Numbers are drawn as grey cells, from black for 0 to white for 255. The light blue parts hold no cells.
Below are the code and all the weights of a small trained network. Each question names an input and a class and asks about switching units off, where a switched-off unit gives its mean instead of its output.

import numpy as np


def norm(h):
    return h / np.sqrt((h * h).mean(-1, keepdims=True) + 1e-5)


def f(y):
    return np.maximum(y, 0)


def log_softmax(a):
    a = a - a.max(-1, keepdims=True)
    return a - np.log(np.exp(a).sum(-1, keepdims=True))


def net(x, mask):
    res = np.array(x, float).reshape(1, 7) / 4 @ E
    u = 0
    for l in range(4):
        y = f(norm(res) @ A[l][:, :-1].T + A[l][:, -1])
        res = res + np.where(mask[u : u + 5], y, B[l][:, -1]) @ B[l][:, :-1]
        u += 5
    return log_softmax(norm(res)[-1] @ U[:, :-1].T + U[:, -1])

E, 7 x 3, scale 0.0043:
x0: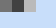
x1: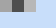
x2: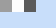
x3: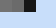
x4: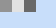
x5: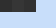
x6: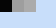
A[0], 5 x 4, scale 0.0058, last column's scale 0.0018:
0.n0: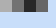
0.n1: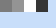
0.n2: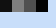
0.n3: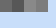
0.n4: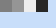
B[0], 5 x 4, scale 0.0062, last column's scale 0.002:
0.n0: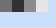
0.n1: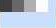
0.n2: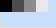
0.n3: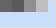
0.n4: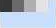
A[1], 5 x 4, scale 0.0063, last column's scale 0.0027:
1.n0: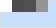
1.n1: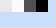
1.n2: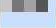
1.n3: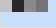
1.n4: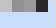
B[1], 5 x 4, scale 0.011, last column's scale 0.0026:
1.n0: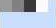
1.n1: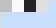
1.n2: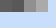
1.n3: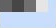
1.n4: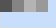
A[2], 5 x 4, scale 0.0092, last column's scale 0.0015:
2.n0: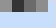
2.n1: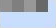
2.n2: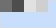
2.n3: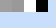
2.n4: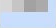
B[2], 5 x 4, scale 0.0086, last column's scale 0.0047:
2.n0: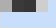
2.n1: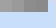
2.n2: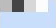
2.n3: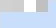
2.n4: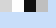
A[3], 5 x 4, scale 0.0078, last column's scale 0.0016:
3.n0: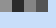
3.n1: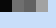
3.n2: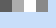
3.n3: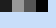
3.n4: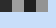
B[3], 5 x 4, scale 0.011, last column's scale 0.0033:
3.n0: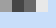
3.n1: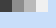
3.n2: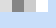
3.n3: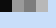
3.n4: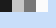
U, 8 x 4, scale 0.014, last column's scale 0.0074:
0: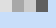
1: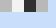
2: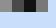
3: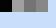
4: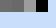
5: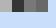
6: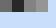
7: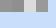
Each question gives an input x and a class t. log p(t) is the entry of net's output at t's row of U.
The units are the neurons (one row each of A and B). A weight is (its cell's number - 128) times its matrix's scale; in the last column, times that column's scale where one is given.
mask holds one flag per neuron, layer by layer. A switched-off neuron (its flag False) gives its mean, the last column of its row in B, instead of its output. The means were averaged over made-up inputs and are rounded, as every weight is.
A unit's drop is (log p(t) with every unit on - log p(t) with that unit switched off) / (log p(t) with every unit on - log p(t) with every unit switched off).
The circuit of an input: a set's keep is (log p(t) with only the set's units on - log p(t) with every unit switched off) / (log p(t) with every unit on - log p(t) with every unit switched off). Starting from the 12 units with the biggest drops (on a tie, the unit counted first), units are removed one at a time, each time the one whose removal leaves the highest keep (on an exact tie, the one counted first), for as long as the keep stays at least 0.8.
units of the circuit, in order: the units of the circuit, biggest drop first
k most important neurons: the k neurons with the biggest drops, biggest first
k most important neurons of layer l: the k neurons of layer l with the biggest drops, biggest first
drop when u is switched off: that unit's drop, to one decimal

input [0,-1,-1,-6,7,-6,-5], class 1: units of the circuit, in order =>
2.n4
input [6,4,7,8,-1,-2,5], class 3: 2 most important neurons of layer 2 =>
2.n2, 2.n3
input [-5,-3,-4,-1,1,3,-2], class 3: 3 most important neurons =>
2.n2, 2.n3, 3.n2
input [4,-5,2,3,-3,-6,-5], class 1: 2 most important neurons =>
1.n1, 0.n2
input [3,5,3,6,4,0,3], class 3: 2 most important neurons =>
2.n2, 2.n3
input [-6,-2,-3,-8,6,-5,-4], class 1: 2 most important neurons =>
2.n4, 1.n1
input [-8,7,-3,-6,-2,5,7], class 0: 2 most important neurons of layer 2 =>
2.n2, 2.n0
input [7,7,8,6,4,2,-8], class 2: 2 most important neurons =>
0.n0, 1.n3
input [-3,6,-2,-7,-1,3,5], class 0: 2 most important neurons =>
3.n2, 2.n3
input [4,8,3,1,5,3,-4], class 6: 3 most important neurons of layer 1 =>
1.n1, 1.n3, 1.n2
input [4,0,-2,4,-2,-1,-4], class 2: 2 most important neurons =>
1.n0, 2.n2
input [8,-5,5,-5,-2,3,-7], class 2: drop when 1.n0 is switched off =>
0.2
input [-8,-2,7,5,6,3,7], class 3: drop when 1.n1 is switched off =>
-0.1
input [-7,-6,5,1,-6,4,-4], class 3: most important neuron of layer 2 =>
2.n2
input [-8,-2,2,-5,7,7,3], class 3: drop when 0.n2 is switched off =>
0.2
